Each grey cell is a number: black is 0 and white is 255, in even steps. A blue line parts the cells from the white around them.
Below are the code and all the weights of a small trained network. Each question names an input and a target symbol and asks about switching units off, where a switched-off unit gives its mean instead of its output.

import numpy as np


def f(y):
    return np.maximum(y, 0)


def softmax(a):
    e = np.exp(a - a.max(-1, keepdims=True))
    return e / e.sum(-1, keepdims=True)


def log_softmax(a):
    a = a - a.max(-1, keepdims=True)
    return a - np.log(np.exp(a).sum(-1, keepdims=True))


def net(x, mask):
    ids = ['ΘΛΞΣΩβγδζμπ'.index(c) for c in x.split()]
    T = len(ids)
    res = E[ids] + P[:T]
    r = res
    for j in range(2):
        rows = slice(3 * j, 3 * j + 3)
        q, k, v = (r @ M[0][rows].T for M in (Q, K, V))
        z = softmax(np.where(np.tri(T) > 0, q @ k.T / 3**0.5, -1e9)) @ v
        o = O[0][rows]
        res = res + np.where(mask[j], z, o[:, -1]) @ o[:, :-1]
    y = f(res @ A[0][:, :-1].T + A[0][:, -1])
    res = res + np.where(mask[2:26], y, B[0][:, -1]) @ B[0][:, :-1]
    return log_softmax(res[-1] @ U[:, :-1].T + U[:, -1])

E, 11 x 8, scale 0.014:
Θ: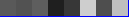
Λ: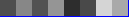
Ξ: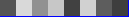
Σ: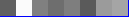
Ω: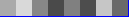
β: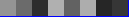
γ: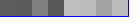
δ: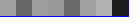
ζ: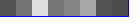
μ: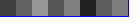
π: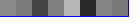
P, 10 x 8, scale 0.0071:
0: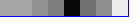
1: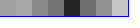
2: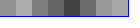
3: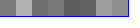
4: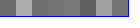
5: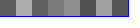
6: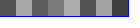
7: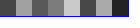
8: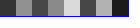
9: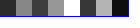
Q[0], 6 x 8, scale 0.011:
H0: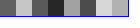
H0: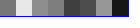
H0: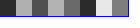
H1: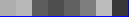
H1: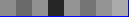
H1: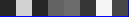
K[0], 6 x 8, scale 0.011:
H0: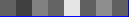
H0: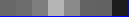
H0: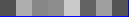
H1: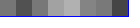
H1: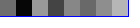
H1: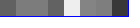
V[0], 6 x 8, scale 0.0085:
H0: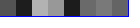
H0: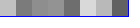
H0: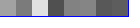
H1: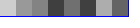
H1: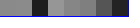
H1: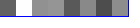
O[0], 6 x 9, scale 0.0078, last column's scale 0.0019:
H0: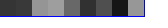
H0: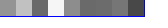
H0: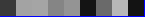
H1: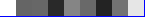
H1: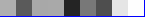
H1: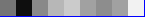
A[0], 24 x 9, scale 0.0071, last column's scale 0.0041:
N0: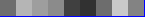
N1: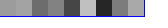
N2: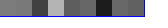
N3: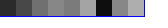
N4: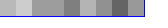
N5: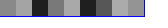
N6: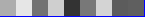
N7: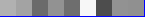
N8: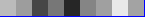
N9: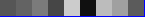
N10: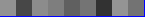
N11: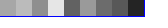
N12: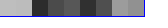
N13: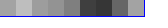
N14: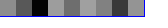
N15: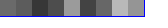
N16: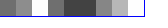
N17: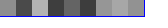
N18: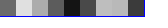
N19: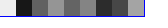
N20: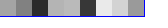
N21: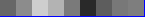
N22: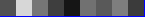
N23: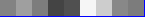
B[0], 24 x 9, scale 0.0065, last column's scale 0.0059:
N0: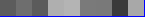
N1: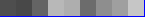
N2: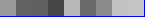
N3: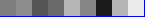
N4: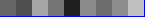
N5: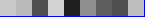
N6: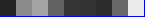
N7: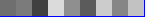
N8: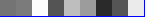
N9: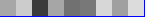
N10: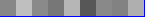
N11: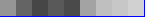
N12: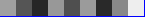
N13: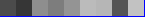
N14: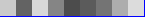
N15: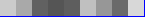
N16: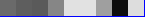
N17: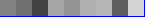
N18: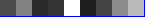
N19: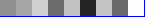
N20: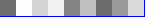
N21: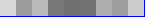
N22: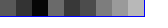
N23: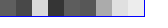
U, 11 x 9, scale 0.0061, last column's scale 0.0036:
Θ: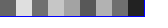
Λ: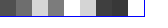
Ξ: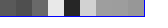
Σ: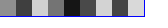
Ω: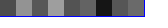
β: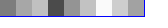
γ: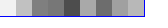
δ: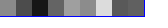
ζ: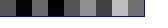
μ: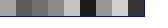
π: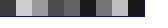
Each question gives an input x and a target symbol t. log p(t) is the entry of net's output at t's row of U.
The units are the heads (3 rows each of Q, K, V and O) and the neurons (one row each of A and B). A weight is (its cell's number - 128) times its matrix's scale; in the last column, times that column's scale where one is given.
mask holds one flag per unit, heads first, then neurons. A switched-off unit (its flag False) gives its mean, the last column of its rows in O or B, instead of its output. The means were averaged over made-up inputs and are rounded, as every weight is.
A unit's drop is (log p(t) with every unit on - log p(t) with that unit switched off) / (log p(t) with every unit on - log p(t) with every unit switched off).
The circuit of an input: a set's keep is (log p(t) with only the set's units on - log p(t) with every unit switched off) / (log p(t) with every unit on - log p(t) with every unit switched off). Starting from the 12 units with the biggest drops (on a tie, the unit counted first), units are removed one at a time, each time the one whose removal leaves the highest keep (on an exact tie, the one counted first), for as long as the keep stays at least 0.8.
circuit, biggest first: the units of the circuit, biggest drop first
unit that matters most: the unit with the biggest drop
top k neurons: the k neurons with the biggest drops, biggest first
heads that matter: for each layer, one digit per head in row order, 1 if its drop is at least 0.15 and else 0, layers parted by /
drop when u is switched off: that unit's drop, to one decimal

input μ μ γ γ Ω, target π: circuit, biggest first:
[H1, N18, N6]
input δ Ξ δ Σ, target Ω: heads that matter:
00
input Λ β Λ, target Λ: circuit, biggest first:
[H1, N8, N16]
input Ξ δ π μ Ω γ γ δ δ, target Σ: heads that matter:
00
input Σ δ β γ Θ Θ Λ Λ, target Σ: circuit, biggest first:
[H0, N14, N3]
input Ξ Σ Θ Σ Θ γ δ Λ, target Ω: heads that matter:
01
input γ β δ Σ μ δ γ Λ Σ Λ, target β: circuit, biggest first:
[H0, N20]
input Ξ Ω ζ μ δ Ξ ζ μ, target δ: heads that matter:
10
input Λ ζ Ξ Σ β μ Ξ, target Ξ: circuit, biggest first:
[H1]
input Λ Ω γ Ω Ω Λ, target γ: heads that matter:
01
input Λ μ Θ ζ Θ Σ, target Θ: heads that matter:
11
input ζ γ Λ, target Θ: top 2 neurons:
[N20, N9]
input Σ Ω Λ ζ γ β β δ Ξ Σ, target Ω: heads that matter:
01
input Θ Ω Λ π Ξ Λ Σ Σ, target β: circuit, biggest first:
[H0]
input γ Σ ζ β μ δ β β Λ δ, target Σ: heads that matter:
00
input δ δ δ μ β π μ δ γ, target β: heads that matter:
10
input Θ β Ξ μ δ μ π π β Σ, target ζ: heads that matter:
11
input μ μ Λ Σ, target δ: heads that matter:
10
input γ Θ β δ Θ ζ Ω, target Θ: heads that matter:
11
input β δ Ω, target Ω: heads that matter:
10
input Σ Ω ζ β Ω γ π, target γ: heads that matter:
00
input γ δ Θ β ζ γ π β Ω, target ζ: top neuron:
[N23]
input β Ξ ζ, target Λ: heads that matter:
00
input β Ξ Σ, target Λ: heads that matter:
01
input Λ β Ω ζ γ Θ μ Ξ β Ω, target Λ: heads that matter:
01
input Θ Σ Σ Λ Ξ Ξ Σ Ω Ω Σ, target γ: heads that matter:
01
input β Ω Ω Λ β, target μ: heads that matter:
00
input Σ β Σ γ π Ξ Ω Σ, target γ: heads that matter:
11
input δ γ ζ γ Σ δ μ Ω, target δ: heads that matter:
10
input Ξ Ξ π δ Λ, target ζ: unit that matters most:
H0
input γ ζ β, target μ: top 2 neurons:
[N19, N2]
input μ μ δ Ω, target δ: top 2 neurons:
[N16, N13]
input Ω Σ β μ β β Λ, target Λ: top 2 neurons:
[N8, N16]
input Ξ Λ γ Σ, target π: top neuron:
[N23]
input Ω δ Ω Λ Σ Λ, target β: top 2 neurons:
[N23, N20]
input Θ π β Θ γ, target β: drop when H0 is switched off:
0.2
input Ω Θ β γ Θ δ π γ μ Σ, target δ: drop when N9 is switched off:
0.1
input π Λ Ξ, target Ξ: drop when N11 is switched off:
0.1
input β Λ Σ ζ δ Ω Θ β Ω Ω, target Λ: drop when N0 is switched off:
0.1
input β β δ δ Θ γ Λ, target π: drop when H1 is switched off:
0.6
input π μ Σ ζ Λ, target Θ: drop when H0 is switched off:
0.3
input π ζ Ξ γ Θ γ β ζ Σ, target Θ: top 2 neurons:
[N9, N20]
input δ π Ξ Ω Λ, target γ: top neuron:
[N20]
